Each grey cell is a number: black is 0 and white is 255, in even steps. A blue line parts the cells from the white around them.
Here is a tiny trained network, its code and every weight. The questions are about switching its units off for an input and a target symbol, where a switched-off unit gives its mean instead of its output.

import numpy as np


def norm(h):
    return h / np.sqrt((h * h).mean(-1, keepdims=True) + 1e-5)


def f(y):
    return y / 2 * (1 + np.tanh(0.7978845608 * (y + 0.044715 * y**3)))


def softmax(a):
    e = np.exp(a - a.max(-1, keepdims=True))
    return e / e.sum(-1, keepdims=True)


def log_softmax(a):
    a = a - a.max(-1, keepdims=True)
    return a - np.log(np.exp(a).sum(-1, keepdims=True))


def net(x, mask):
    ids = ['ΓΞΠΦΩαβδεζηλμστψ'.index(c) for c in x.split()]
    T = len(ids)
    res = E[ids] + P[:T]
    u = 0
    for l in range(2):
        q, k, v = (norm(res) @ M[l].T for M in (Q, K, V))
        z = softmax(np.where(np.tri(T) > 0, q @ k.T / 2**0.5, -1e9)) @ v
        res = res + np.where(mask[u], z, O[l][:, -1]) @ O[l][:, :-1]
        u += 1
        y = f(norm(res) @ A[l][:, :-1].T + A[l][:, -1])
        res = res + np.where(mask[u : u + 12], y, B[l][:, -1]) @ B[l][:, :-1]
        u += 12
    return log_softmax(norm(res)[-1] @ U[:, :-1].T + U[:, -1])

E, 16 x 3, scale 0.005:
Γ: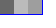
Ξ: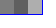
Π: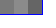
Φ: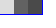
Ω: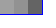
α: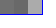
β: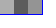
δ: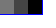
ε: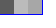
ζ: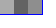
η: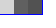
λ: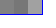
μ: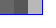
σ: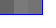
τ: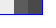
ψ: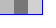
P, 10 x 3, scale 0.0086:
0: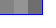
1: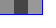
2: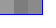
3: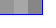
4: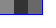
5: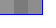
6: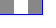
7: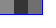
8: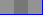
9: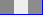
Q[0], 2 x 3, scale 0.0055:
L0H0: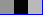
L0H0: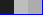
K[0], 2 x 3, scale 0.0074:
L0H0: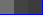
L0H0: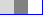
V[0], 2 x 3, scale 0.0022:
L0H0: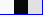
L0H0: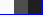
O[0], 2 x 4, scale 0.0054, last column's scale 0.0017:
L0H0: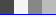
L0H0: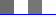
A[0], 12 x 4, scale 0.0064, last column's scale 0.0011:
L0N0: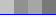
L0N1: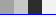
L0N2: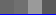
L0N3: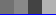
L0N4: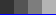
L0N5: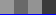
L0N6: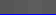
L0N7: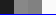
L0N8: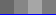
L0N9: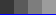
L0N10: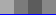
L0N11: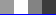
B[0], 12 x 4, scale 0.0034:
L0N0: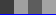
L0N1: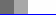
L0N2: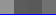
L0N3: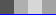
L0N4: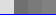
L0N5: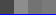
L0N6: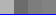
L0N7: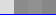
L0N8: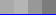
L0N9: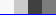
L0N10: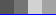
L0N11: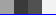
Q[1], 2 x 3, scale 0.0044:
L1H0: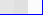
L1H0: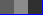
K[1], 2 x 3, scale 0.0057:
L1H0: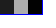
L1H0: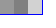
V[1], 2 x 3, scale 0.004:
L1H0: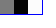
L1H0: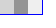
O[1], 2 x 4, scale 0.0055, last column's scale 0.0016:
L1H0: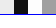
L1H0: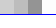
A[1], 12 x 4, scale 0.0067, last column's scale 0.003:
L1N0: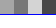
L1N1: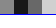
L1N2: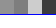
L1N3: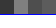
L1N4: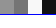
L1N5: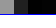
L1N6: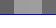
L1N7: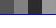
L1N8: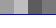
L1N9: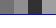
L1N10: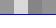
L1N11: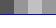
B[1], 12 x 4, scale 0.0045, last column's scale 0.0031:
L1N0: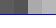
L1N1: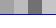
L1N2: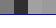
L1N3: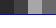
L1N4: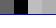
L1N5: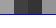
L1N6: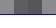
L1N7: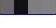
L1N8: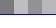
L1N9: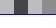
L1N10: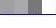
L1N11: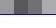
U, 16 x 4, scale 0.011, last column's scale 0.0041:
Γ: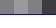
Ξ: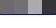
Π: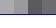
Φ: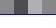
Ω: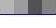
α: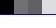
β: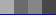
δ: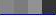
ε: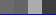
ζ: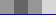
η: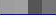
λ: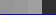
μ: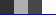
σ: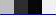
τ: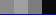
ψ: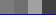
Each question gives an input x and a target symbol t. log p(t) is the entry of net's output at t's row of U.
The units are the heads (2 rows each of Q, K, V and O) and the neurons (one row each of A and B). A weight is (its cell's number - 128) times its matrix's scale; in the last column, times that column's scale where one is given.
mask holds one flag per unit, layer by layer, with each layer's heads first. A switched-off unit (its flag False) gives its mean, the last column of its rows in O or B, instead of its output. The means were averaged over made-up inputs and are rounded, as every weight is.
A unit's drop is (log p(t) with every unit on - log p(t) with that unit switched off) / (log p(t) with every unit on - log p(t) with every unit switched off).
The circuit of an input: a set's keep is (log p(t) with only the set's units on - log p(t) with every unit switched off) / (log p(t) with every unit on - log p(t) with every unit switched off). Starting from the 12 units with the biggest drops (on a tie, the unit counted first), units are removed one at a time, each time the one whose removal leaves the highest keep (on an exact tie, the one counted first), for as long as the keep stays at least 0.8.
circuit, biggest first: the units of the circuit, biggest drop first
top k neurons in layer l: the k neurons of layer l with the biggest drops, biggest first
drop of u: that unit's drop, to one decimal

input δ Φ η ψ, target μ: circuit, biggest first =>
L1H0
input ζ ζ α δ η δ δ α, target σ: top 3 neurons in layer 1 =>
L1N5, L1N10, L1N8
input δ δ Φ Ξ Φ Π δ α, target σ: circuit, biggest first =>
L1N5, L0N1
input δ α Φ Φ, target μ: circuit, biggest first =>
L1H0, L0N1
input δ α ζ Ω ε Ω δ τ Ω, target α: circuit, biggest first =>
L1H0, L1N3
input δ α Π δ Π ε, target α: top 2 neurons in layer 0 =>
L0N11, L0N3
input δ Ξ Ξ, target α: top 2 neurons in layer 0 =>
L0N11, L0N8
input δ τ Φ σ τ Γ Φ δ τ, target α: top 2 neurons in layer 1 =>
L1N3, L1N7
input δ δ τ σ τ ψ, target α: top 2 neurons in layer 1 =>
L1N3, L1N7
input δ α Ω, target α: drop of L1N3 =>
0.1
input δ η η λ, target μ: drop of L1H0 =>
0.9
